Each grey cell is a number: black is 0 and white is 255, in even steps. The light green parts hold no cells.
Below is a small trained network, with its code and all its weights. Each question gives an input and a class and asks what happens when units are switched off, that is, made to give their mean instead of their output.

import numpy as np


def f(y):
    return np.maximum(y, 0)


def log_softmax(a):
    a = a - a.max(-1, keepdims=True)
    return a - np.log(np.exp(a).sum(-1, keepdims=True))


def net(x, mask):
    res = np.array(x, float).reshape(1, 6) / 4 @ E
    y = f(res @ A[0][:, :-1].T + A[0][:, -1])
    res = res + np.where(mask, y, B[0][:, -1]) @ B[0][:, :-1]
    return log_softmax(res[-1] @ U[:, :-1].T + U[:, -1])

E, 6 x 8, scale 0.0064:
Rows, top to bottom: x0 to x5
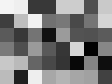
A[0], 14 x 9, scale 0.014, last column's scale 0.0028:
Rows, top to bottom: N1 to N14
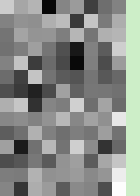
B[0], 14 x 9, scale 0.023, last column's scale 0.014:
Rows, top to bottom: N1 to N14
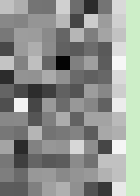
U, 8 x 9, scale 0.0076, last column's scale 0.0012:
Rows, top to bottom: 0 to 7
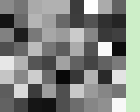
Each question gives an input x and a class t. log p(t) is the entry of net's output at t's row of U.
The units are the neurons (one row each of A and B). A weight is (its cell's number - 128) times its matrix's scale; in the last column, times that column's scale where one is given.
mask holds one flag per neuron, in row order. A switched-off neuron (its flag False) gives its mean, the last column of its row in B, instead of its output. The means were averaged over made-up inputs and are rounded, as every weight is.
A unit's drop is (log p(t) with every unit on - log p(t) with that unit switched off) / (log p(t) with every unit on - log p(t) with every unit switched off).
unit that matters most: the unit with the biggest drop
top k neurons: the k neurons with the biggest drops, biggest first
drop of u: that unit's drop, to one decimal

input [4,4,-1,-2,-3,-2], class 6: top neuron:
N8
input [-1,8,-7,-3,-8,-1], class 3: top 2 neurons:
N3, N10
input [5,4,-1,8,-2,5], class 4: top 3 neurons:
N1, N6, N4
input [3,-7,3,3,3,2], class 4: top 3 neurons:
N1, N6, N13
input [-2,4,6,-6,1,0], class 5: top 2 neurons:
N5, N14
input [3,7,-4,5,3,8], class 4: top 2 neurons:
N1, N11
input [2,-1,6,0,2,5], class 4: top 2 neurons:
N1, N13
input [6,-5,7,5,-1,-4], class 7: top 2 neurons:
N7, N12
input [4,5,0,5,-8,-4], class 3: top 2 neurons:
N12, N10
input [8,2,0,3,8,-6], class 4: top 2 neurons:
N1, N8
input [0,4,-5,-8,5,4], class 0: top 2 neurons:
N2, N9
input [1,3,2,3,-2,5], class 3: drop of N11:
0.4
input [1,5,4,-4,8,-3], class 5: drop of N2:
0.0
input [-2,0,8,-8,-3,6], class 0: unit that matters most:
N2
